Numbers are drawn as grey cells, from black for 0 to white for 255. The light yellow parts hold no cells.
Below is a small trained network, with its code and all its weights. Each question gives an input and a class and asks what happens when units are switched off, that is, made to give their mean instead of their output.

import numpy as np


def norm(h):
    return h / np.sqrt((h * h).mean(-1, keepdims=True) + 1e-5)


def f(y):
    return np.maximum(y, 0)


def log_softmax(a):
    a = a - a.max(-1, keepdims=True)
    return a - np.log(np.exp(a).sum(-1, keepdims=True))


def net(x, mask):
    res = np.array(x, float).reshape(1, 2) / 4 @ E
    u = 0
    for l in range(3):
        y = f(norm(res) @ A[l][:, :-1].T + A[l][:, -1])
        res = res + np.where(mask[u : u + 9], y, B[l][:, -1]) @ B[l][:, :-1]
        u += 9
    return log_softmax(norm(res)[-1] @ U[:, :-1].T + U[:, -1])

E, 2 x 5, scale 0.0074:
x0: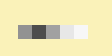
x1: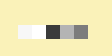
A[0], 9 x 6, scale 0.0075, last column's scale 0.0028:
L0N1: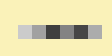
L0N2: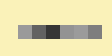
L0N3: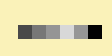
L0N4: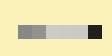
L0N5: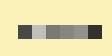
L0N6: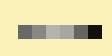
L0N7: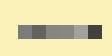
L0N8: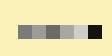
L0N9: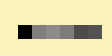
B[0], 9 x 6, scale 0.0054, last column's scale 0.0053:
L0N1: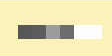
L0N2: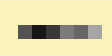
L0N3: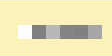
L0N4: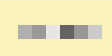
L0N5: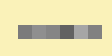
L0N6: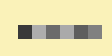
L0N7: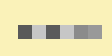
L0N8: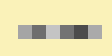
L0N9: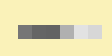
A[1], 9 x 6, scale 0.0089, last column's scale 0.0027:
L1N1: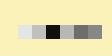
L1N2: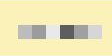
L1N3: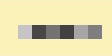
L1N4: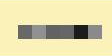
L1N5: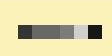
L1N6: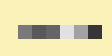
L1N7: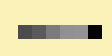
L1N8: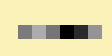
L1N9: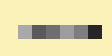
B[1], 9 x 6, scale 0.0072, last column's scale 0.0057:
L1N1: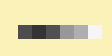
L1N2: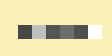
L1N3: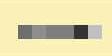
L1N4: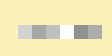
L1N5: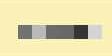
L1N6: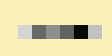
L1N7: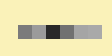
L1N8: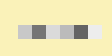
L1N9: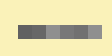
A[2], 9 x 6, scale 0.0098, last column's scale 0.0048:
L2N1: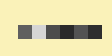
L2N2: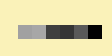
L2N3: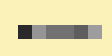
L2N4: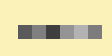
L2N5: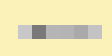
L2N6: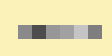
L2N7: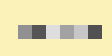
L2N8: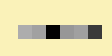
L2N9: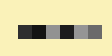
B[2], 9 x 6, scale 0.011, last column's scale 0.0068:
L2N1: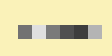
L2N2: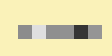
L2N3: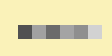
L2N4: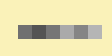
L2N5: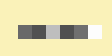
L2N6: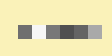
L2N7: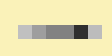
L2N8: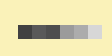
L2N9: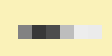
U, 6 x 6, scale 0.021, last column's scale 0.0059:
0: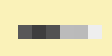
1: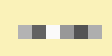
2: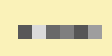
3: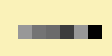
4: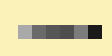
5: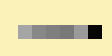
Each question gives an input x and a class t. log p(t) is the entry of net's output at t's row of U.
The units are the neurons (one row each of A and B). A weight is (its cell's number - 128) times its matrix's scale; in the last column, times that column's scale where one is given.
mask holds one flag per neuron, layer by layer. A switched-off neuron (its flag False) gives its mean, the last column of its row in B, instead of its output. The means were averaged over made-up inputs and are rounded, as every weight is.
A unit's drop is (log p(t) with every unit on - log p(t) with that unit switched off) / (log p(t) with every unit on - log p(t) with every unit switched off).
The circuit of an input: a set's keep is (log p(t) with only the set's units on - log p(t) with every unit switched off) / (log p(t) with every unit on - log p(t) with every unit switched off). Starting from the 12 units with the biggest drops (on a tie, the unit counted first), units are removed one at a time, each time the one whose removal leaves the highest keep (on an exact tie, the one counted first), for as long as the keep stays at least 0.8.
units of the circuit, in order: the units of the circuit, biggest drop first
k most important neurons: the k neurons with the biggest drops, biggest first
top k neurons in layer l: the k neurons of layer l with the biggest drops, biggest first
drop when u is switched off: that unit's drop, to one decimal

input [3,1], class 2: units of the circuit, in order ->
(L1N2 L0N4 L0N9)
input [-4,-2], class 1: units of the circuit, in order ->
(L1N8)
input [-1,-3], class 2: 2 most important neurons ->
(L1N5 L1N1)
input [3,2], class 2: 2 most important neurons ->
(L1N2 L1N8)
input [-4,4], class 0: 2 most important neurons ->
(L0N1 L1N1)
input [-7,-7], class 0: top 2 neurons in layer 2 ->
(L2N9 L2N5)
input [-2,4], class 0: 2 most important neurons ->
(L1N1 L0N4)
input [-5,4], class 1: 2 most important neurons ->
(L1N8 L0N9)
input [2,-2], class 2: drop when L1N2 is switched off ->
0.9
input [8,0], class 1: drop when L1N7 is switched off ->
0.0
